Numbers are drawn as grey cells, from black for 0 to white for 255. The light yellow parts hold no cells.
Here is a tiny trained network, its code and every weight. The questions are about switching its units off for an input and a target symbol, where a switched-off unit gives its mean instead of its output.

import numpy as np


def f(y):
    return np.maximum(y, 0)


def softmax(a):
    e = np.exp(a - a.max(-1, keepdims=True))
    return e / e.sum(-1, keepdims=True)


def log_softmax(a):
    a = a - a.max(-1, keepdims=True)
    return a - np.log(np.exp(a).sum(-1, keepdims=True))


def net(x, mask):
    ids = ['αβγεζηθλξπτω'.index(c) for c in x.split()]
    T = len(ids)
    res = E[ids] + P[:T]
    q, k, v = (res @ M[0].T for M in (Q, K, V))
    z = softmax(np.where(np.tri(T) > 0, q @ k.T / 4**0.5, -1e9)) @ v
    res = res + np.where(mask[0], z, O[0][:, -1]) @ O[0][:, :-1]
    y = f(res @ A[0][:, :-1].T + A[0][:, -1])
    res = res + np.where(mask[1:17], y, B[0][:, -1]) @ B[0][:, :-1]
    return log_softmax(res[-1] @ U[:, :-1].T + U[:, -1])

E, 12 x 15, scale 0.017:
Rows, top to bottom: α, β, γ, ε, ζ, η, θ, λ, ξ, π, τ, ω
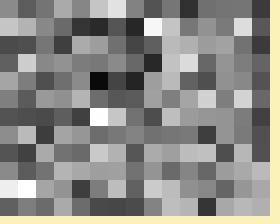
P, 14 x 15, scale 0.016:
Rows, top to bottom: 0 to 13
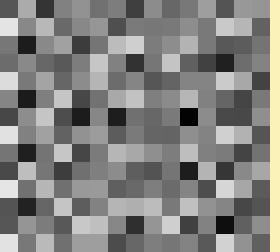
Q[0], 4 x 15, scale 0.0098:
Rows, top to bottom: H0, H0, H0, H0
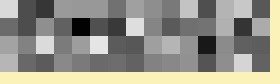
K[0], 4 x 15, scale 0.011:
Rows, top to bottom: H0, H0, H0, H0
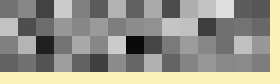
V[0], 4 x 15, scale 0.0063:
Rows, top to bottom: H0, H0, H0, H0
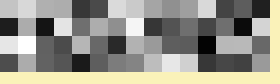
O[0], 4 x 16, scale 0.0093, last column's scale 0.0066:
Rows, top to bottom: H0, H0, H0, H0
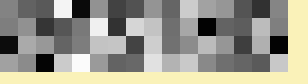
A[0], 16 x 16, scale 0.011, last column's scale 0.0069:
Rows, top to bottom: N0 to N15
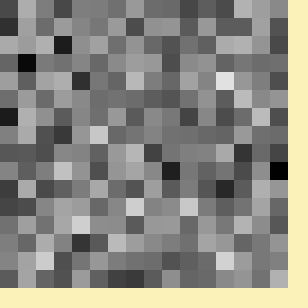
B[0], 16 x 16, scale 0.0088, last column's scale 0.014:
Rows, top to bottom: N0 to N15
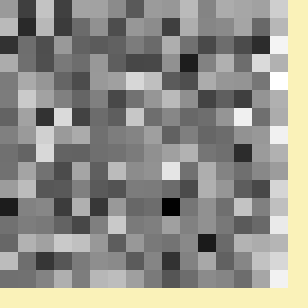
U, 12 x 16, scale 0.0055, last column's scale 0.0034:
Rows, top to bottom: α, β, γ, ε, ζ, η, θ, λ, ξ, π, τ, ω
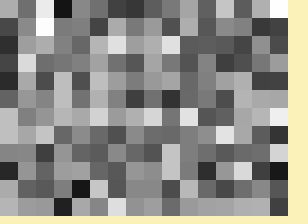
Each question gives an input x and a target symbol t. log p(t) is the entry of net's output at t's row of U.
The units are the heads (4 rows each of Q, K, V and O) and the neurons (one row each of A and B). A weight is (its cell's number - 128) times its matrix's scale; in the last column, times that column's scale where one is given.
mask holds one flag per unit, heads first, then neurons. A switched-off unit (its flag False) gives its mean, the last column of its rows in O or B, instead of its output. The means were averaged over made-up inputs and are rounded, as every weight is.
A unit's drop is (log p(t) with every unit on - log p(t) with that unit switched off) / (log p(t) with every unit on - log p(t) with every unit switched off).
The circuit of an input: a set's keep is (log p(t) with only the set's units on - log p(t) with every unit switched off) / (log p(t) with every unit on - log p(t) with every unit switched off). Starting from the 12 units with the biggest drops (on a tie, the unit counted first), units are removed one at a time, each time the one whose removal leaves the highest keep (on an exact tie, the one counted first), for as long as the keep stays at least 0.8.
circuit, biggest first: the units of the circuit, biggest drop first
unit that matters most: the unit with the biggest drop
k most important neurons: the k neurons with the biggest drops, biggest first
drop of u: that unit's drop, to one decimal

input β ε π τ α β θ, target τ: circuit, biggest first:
(N1 H0)
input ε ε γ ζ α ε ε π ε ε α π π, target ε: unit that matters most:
N10
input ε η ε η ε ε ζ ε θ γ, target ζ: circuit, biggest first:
(N6 H0)
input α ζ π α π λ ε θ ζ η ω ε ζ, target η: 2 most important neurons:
(N15 N6)
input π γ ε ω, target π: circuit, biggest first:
(N6 H0)
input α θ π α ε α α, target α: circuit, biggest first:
(N0 H0)
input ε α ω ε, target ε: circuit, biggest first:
(N10 H0)
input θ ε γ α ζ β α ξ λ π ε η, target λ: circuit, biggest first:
(H0 N4)
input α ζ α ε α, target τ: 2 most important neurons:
(N14 N2)
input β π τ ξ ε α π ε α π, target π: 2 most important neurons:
(N6 N2)
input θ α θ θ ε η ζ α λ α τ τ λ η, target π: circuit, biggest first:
(H0 N2)
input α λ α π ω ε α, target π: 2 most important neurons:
(N6 N2)
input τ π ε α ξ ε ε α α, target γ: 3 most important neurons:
(N9 N8 N4)
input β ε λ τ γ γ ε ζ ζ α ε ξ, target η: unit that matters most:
N3
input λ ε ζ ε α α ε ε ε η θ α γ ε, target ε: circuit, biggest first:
(H0 N10)
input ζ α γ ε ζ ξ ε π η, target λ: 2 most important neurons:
(N4 N3)
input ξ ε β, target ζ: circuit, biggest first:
(H0 N4)
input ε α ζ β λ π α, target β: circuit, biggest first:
(N1 H0)
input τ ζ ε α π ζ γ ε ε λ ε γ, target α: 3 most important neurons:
(N3 N8 N2)
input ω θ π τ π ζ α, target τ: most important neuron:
(N1)
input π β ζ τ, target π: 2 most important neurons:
(N6 N2)
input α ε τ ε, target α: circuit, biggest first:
(H0 N0)
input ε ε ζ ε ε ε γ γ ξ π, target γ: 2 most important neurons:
(N12 N5)
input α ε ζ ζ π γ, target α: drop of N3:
0.5
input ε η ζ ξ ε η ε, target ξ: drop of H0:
0.9
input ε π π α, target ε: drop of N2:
0.0
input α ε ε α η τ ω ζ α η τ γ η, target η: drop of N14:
0.1
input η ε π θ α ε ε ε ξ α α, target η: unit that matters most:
N14
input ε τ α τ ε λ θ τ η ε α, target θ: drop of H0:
0.8
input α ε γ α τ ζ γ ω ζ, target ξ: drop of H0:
0.4
